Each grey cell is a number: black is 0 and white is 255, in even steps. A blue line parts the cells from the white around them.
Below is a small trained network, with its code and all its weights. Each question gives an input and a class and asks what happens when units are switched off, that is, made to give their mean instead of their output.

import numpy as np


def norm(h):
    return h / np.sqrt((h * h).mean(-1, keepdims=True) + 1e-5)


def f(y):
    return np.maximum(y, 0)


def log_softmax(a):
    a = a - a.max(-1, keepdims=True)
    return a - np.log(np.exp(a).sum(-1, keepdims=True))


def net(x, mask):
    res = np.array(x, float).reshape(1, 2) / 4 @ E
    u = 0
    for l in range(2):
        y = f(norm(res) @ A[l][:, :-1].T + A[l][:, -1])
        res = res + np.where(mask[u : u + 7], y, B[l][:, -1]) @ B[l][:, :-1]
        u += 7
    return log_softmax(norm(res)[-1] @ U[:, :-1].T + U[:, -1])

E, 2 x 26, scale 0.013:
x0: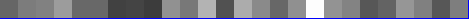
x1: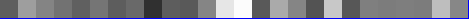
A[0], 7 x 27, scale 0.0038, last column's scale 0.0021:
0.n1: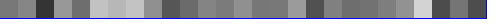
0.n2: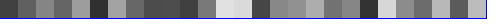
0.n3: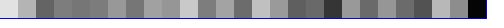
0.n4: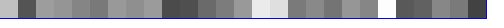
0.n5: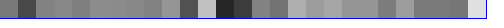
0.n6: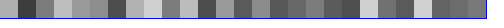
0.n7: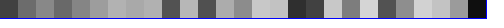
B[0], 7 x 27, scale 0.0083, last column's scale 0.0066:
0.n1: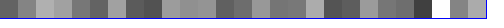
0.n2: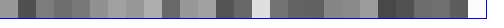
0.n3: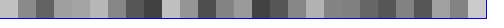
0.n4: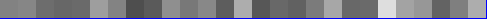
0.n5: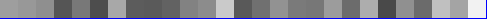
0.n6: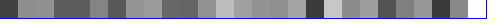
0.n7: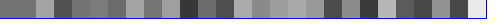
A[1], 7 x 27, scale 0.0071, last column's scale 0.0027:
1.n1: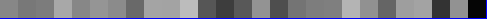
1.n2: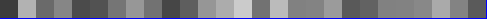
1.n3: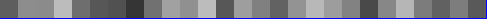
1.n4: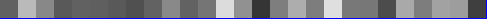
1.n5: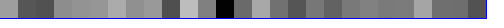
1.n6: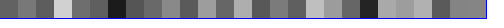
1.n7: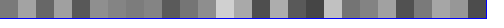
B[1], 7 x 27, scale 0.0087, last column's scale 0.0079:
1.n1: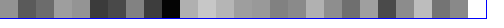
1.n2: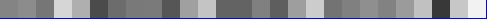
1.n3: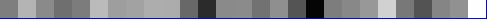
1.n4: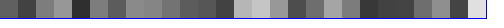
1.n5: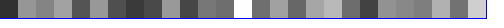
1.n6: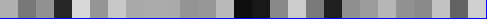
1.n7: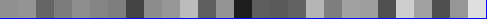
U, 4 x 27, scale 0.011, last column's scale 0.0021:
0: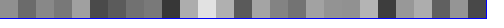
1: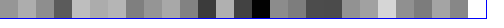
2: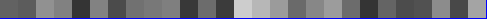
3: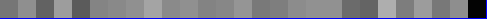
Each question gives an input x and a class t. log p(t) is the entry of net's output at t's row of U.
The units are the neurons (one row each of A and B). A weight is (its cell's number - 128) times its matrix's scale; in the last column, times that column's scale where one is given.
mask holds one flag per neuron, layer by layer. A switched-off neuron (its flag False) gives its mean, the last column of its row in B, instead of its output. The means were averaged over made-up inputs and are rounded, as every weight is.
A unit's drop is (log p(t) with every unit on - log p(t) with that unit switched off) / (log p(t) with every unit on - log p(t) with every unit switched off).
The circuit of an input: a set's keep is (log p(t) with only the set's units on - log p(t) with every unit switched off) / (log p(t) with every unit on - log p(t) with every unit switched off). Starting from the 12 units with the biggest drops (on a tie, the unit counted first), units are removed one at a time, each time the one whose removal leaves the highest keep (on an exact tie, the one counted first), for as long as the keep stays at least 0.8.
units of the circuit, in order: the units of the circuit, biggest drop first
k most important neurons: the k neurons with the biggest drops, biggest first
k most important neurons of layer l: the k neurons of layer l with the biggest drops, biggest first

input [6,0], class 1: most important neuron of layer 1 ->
[1.n6]
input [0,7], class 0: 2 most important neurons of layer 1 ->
[1.n2, 1.n7]
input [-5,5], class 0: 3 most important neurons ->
[1.n3, 1.n2, 1.n6]
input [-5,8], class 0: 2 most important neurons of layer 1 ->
[1.n7, 1.n2]
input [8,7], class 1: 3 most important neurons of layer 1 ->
[1.n6, 1.n3, 1.n1]
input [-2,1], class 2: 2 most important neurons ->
[0.n7, 1.n6]
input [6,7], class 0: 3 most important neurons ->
[1.n2, 0.n2, 1.n6]
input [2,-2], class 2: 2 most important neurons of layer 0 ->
[0.n5, 0.n2]
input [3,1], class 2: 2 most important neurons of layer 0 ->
[0.n2, 0.n4]
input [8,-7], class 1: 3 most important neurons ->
[0.n2, 1.n3, 1.n6]
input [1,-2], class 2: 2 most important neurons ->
[1.n4, 0.n5]
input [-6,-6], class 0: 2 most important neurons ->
[1.n1, 1.n3]
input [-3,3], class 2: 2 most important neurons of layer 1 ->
[1.n6, 1.n1]
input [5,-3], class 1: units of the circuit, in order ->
[1.n3]
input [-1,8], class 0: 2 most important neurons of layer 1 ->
[1.n2, 1.n7]
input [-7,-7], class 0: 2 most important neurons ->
[1.n1, 1.n3]
